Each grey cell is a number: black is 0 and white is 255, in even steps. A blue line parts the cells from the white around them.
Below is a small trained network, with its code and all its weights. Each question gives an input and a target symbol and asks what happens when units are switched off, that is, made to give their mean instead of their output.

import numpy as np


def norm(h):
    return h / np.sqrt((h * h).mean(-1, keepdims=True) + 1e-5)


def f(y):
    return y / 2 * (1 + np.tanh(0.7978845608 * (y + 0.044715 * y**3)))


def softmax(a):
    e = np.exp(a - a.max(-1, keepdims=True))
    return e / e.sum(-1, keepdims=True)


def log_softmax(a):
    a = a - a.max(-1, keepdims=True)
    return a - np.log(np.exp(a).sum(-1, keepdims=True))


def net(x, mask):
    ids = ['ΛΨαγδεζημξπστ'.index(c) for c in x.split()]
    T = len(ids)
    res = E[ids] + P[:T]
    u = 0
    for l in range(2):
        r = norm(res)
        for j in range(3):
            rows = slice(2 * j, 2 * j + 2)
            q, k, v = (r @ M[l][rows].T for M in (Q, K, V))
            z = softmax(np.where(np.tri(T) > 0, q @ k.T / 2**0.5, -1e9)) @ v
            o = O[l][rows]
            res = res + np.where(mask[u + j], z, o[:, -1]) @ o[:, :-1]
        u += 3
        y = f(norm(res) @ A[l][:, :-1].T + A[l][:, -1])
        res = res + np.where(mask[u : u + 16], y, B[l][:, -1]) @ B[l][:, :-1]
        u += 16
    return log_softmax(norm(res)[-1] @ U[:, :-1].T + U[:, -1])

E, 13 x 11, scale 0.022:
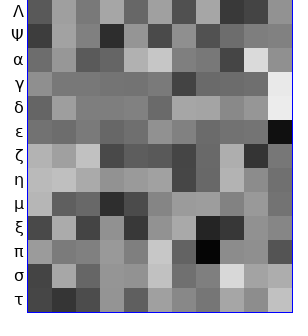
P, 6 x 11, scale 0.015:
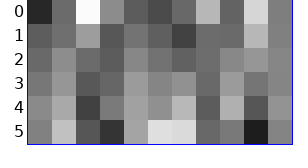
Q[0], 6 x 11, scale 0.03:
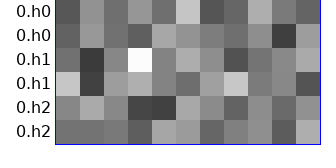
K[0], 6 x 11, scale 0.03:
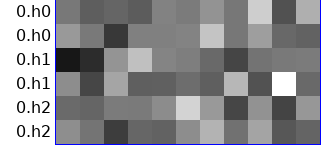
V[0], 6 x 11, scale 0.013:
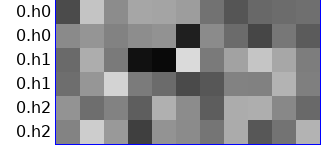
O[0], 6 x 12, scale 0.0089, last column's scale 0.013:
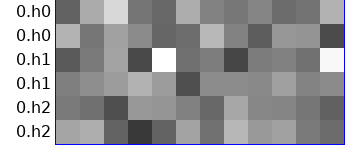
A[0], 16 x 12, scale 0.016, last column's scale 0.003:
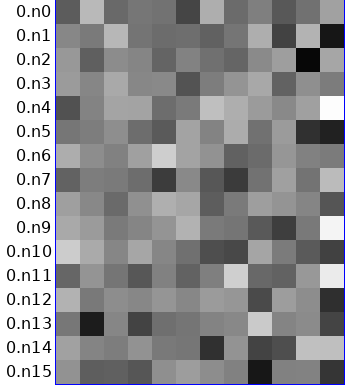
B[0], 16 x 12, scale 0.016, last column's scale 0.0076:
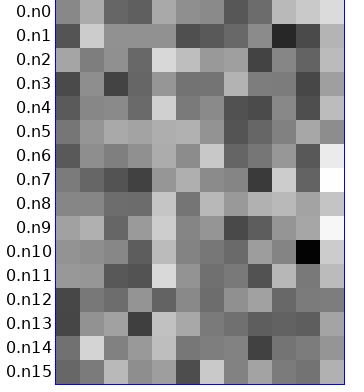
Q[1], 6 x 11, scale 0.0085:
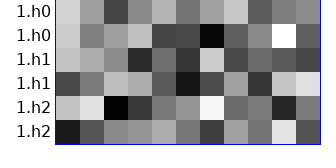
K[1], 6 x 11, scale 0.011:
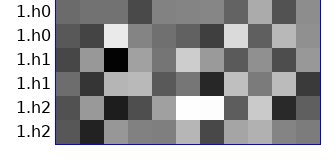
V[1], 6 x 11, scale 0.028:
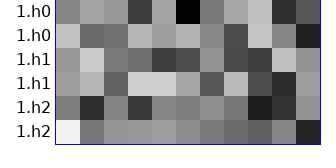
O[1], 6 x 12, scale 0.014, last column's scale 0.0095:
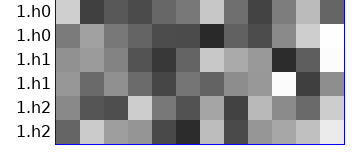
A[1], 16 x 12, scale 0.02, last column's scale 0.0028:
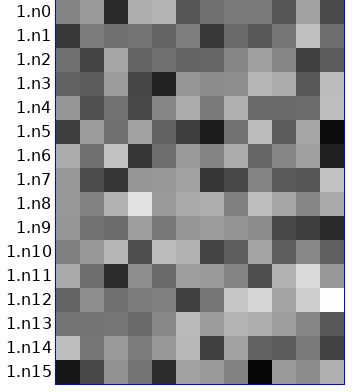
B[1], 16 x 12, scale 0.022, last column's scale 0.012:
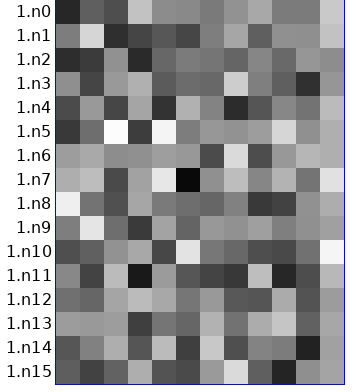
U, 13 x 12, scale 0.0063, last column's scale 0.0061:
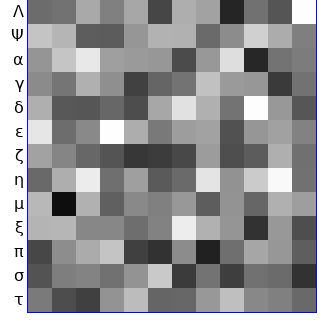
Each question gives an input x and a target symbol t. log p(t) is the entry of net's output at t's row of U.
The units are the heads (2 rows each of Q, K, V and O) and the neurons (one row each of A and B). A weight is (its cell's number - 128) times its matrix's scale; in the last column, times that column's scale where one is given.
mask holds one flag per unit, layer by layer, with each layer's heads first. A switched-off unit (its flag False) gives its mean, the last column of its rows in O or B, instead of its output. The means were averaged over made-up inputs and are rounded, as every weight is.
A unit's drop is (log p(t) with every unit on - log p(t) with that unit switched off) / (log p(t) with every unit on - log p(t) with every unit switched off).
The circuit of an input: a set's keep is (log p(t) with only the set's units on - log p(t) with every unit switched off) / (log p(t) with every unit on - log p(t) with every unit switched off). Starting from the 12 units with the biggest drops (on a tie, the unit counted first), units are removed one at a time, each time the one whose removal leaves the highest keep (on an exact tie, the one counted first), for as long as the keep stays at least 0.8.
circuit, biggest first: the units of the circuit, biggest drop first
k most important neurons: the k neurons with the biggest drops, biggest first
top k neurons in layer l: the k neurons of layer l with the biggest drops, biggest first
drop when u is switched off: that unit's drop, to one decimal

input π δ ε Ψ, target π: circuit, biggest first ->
[1.h2 0.n2]
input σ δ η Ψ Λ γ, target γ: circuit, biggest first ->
[1.h1 0.h1 1.n3]
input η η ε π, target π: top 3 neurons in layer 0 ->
[0.n2 0.n10 0.n7]
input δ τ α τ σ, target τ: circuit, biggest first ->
[1.h2 0.h0 1.n0 0.n13]
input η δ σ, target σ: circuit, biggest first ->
[1.h2 1.n10]
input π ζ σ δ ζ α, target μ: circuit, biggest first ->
[1.h0 1.n11 0.n1]
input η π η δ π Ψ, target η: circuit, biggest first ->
[1.h0 1.n5 0.h1]
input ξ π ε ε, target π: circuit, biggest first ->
[1.h2 1.n7]
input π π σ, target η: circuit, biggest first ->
[1.n5 1.h0]
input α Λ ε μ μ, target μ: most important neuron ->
[0.n15]
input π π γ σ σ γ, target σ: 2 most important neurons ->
[1.n10 1.n4]
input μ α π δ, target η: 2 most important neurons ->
[1.n5 0.n9]
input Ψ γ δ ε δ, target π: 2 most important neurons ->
[0.n4 1.n7]
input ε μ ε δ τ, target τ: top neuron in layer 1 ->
[1.n7]
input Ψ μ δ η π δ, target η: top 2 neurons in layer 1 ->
[1.n5 1.n4]
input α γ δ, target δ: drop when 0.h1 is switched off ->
0.0
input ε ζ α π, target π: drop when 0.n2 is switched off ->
0.1
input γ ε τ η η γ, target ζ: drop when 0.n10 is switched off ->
0.2
